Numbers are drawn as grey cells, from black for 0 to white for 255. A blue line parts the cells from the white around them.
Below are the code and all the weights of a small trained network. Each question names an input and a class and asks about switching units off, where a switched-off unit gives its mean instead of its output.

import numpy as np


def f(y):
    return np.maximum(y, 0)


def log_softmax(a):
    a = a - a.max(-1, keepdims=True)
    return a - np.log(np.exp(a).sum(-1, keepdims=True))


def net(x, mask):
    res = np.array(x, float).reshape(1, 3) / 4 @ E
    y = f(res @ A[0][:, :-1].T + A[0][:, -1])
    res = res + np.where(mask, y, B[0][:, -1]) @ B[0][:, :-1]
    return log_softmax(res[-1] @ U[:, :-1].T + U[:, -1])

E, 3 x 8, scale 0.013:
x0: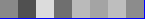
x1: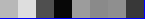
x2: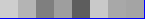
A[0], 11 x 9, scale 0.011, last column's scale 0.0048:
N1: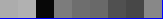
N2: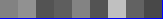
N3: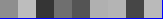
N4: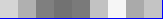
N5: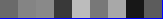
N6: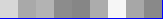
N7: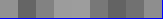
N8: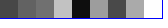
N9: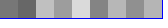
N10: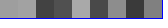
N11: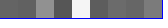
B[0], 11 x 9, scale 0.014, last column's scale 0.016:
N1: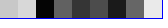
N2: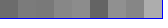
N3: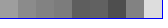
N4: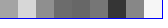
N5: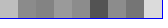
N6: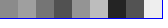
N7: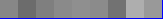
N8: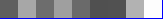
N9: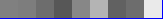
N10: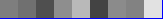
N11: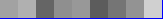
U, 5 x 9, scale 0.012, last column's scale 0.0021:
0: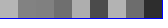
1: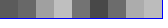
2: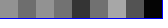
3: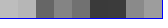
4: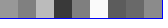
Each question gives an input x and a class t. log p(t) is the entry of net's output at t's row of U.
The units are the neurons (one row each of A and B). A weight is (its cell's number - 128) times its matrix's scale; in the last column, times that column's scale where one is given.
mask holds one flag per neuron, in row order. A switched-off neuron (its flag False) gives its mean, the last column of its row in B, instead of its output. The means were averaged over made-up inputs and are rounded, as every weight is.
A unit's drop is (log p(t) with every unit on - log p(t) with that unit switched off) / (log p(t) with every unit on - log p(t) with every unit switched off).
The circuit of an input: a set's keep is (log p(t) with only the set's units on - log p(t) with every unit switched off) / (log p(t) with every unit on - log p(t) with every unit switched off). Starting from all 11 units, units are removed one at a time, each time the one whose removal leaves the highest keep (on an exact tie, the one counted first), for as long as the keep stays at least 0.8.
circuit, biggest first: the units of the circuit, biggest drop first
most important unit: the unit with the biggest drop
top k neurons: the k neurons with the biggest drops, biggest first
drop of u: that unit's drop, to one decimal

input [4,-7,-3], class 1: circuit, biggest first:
N1, N4
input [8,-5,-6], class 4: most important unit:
N9
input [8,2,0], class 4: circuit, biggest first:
N1, N8
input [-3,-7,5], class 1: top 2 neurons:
N1, N4
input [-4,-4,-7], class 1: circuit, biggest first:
N1, N4, N6
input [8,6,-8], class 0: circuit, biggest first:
N1, N4, N8
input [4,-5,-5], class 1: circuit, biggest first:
N1, N4
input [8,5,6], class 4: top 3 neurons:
N6, N1, N8
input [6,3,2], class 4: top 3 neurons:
N1, N8, N6
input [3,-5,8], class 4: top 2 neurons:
N1, N6
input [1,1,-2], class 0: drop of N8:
0.2
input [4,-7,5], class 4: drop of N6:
0.1
